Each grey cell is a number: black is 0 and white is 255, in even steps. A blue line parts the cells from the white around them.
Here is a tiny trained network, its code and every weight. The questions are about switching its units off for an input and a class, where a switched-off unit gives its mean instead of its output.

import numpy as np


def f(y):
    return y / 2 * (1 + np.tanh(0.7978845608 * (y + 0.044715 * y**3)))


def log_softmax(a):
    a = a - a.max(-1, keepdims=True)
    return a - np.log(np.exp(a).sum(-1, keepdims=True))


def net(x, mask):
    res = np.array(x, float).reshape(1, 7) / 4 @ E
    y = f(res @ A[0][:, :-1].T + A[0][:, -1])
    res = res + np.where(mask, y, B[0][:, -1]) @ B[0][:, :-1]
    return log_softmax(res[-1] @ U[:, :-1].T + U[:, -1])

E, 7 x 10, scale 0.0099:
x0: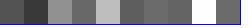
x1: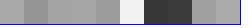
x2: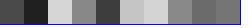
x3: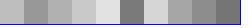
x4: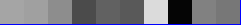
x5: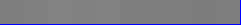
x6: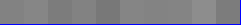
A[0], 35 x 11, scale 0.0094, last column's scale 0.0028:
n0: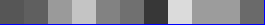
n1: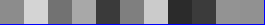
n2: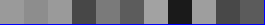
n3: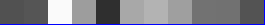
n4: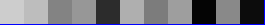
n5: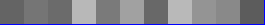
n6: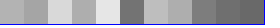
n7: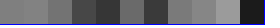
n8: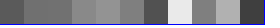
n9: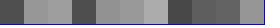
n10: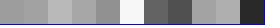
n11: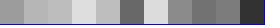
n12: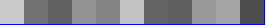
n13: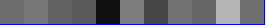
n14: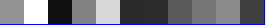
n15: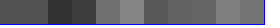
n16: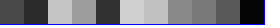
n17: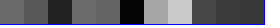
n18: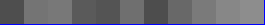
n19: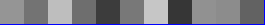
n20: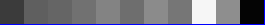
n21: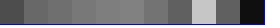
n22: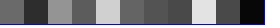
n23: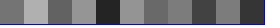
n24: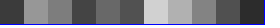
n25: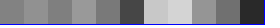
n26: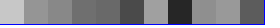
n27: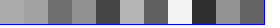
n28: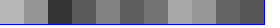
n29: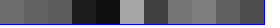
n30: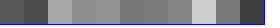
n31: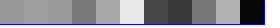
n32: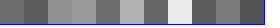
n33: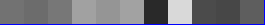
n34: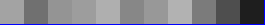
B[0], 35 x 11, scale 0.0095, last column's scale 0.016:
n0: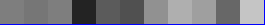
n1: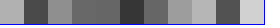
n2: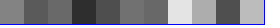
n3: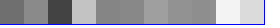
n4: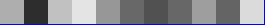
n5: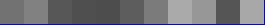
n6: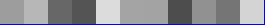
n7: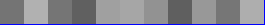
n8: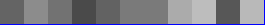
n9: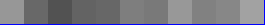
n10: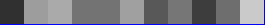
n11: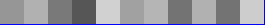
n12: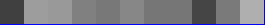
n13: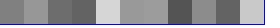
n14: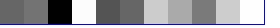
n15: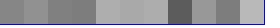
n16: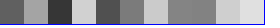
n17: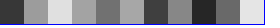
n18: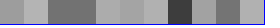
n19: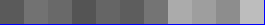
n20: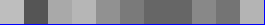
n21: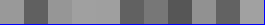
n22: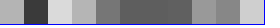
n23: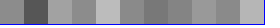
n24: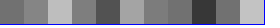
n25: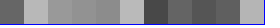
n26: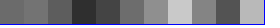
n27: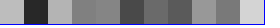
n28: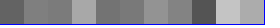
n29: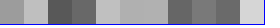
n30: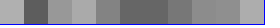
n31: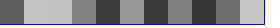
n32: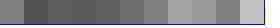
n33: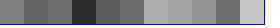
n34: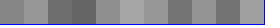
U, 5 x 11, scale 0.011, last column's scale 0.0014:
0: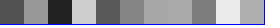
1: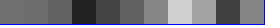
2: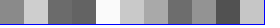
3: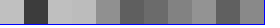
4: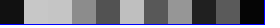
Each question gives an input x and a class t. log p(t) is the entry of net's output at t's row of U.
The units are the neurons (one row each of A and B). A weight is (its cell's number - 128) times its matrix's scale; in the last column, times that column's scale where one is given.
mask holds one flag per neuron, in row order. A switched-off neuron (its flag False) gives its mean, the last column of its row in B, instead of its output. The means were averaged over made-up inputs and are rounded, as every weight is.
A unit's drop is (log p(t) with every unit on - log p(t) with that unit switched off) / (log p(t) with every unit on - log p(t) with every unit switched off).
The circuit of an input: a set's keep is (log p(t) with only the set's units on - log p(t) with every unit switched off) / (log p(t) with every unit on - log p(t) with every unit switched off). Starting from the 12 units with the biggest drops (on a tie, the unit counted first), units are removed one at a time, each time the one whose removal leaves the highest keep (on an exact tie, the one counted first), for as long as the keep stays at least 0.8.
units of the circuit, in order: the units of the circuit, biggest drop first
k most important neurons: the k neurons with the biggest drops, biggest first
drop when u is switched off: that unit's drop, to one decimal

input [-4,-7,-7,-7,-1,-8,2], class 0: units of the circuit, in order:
n14
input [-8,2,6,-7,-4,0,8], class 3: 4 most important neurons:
n4, n27, n14, n6
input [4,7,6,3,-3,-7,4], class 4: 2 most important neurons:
n10, n14
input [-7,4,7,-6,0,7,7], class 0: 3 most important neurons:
n16, n3, n22
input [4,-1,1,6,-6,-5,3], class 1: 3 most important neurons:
n0, n29, n5
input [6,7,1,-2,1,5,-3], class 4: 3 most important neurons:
n10, n31, n4
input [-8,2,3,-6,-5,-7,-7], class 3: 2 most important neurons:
n4, n27
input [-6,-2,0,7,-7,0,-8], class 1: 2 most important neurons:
n33, n32
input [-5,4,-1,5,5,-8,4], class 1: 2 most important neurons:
n1, n26
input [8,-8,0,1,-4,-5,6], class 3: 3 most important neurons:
n22, n20, n30
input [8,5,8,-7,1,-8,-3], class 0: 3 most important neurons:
n16, n3, n4
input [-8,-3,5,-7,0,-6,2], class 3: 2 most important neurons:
n4, n27
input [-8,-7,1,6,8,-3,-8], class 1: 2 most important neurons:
n1, n26
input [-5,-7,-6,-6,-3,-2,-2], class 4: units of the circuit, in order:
n17
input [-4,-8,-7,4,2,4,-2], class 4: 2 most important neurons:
n17, n25
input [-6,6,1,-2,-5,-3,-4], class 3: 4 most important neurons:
n27, n4, n17, n23
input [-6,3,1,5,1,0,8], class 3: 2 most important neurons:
n4, n1
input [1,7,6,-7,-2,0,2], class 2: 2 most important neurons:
n29, n14
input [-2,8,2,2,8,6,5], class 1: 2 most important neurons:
n1, n2
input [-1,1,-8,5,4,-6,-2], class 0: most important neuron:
n14
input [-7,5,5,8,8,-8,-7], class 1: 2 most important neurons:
n1, n19
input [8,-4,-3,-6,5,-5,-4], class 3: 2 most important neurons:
n22, n20
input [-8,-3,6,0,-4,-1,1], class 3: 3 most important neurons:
n27, n4, n14
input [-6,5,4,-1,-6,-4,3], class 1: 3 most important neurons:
n33, n32, n5
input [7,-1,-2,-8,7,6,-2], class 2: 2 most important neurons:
n29, n18
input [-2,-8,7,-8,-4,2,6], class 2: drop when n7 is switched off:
0.1
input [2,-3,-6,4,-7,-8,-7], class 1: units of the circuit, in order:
n0
